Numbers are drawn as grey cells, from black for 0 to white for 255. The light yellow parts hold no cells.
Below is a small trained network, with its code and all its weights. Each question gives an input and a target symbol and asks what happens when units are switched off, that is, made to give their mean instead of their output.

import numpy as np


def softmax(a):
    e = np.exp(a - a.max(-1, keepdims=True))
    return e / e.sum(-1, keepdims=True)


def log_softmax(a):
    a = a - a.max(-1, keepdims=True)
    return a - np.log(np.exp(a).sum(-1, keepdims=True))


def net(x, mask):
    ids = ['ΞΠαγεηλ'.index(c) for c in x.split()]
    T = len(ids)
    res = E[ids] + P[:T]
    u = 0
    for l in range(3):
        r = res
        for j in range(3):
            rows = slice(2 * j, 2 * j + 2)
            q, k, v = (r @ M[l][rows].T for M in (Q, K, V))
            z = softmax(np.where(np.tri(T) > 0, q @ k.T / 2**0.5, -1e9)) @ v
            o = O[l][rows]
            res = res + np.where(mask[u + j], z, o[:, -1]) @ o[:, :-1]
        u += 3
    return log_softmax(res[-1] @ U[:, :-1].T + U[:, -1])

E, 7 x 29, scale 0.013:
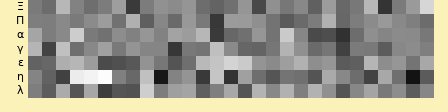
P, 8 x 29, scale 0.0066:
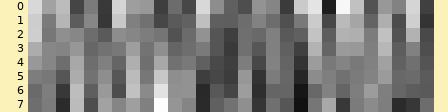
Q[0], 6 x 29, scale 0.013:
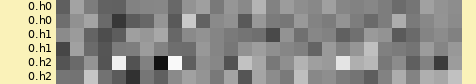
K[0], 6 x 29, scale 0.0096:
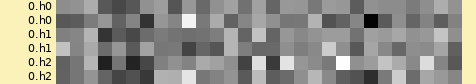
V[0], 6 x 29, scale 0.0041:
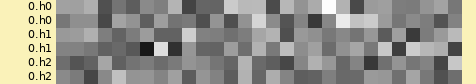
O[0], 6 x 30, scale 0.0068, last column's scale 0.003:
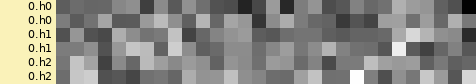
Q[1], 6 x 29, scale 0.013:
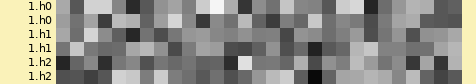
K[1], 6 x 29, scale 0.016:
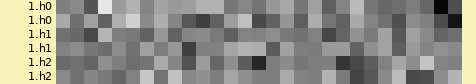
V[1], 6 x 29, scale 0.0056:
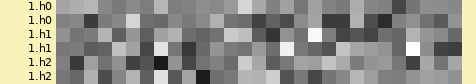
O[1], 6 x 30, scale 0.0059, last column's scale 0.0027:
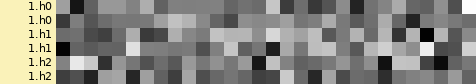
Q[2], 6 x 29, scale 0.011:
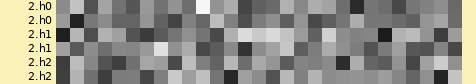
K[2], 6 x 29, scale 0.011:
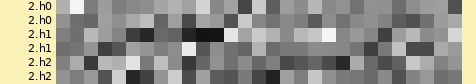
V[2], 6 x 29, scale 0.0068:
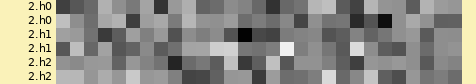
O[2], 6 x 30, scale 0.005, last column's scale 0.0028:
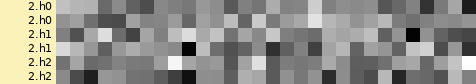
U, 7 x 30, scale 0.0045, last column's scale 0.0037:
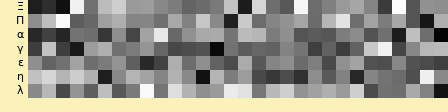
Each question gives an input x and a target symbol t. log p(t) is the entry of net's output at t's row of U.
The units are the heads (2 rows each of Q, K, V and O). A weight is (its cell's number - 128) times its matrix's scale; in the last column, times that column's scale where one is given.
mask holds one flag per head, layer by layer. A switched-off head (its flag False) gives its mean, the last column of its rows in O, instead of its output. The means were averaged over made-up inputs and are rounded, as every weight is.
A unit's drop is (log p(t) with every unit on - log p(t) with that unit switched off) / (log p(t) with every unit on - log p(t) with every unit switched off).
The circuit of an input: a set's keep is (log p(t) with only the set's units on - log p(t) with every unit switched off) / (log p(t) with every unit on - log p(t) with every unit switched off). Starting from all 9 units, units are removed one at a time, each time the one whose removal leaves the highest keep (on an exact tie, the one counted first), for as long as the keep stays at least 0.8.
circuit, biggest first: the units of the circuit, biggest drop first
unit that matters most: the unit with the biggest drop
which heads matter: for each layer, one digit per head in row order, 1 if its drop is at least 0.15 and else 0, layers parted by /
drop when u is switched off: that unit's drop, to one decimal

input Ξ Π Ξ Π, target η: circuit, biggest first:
(1.h1)
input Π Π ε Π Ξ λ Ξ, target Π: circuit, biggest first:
(0.h1; 2.h2; 1.h0)
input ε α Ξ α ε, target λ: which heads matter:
000 / 101 / 100
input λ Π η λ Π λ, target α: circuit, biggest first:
(1.h0; 0.h2; 2.h1)
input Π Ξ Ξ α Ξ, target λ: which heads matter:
010 / 011 / 000
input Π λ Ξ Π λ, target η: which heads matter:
101 / 110 / 000
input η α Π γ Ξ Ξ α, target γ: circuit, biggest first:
(0.h1; 2.h1)
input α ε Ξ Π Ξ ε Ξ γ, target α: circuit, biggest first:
(1.h0; 2.h1)
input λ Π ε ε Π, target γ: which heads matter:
000 / 101 / 010
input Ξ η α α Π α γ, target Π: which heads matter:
111 / 100 / 000
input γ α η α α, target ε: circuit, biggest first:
(0.h2; 2.h2)
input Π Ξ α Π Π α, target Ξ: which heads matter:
100 / 001 / 000
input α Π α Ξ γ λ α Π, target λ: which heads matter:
010 / 001 / 000
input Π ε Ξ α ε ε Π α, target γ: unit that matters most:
1.h2
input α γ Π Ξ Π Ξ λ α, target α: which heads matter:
110 / 001 / 010
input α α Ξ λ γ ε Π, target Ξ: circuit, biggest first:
(0.h0; 0.h1; 1.h2)
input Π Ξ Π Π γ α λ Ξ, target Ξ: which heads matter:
001 / 010 / 000
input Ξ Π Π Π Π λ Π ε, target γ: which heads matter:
110 / 000 / 010
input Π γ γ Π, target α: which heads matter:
001 / 001 / 010
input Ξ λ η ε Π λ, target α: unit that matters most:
1.h0
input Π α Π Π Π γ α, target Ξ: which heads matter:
000 / 111 / 000
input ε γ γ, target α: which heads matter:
000 / 000 / 010
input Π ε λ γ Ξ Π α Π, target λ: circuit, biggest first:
(0.h0; 0.h1; 1.h2)
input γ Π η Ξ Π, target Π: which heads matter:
111 / 100 / 000
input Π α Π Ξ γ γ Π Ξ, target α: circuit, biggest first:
(0.h1; 1.h1; 1.h2)
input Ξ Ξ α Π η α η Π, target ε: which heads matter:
101 / 100 / 011
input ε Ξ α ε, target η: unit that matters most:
0.h0
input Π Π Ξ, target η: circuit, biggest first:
(1.h1; 0.h1)
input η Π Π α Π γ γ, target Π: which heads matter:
011 / 100 / 000
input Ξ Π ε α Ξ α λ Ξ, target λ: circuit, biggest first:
(0.h1; 1.h2)
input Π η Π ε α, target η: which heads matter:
110 / 110 / 001
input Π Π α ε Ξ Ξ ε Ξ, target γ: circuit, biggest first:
(0.h1; 1.h2; 2.h1)
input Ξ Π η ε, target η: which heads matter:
111 / 110 / 001
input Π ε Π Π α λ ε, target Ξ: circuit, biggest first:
(1.h2)
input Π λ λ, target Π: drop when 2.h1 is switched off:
0.2
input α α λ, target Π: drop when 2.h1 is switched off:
0.1
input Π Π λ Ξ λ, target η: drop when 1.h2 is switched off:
0.1
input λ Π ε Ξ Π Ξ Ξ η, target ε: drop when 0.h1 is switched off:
0.9
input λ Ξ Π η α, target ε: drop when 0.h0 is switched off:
0.1
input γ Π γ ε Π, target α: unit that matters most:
0.h0
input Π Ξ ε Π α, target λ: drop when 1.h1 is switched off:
0.0
